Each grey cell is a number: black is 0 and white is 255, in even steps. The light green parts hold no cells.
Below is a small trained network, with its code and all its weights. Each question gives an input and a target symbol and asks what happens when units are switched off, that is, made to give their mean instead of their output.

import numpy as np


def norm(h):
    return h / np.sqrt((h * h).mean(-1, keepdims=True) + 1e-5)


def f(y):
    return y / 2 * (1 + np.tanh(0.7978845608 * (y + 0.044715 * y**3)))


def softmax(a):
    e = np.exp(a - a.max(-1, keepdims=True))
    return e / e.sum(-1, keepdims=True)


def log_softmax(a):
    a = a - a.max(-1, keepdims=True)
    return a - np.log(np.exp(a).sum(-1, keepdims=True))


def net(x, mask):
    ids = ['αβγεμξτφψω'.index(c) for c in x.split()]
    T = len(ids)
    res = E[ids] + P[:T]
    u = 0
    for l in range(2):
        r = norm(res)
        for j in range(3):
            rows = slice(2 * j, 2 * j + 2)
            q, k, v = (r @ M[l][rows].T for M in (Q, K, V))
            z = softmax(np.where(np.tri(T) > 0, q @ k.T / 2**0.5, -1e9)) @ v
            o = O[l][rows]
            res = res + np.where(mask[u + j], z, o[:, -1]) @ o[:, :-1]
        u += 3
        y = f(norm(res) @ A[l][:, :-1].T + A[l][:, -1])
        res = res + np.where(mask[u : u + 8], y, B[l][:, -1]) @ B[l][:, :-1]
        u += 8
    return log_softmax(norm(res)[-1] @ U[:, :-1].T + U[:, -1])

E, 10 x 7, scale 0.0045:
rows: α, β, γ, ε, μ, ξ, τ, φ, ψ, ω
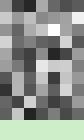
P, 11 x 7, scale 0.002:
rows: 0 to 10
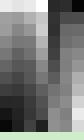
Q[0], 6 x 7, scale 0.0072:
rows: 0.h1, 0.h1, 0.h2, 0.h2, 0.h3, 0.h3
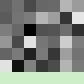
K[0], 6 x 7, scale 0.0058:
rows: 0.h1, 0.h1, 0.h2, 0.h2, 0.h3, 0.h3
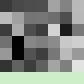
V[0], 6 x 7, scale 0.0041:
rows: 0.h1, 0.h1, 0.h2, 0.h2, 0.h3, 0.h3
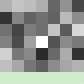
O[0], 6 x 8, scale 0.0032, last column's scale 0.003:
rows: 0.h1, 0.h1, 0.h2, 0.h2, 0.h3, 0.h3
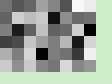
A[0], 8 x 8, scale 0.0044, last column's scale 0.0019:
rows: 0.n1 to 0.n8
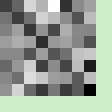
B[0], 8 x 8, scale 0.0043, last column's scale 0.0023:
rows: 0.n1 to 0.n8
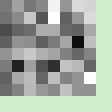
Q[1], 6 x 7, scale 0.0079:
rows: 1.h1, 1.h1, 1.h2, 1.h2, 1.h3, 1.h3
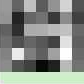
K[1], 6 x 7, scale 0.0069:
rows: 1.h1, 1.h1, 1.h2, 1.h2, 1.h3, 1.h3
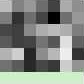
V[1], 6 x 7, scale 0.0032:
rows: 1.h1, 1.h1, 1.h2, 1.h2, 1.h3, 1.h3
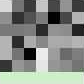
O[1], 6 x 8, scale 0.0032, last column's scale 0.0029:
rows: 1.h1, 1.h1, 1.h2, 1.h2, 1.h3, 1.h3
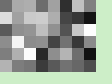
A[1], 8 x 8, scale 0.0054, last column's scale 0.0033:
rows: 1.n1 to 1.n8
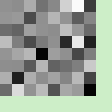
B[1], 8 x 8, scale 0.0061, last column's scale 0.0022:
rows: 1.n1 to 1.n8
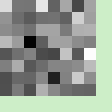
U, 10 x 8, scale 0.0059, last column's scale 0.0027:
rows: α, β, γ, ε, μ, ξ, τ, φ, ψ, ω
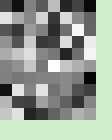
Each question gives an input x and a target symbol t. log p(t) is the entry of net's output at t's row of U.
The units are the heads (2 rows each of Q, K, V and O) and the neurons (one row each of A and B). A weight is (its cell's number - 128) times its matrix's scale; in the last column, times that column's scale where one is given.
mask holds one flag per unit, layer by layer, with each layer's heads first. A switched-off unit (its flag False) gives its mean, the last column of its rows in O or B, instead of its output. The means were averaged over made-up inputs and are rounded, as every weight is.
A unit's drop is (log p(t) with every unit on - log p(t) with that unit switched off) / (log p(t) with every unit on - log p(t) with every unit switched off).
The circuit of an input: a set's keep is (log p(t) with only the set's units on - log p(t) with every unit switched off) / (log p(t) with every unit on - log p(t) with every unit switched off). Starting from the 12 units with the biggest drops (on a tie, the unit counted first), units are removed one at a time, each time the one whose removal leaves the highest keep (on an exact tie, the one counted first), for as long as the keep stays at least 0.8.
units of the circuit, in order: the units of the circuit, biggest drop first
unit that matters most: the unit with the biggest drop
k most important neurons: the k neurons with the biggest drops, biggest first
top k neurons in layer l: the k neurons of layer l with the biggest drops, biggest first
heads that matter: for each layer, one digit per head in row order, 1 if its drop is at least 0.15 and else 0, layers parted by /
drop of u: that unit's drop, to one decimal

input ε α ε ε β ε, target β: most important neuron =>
[1.n5]
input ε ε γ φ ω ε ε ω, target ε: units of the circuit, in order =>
[0.h3 1.n5]
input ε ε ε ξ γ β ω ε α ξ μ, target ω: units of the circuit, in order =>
[0.h2 1.n4]
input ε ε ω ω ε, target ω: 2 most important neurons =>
[0.n1 0.n2]
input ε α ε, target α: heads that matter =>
111 / 011
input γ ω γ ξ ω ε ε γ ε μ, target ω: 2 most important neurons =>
[1.n4 0.n1]
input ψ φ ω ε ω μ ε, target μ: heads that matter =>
101 / 111
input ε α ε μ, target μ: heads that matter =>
000 / 101
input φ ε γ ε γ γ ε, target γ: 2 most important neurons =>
[0.n1 1.n7]
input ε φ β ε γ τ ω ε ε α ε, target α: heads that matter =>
111 / 110
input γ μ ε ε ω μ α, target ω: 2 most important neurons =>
[1.n4 0.n4]
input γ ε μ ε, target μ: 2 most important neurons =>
[0.n1 1.n5]
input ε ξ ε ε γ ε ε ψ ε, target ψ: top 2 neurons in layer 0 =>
[0.n6 0.n1]
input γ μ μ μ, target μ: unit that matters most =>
1.h1
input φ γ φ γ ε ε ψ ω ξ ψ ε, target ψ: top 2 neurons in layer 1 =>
[1.n5 1.n7]
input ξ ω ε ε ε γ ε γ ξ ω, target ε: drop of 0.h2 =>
-0.1
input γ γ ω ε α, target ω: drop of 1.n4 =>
0.2
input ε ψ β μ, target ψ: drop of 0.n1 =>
0.2
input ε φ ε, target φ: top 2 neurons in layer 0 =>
[0.n1 0.n2]
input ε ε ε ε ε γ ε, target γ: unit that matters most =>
0.h2
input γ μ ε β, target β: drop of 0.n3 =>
0.0
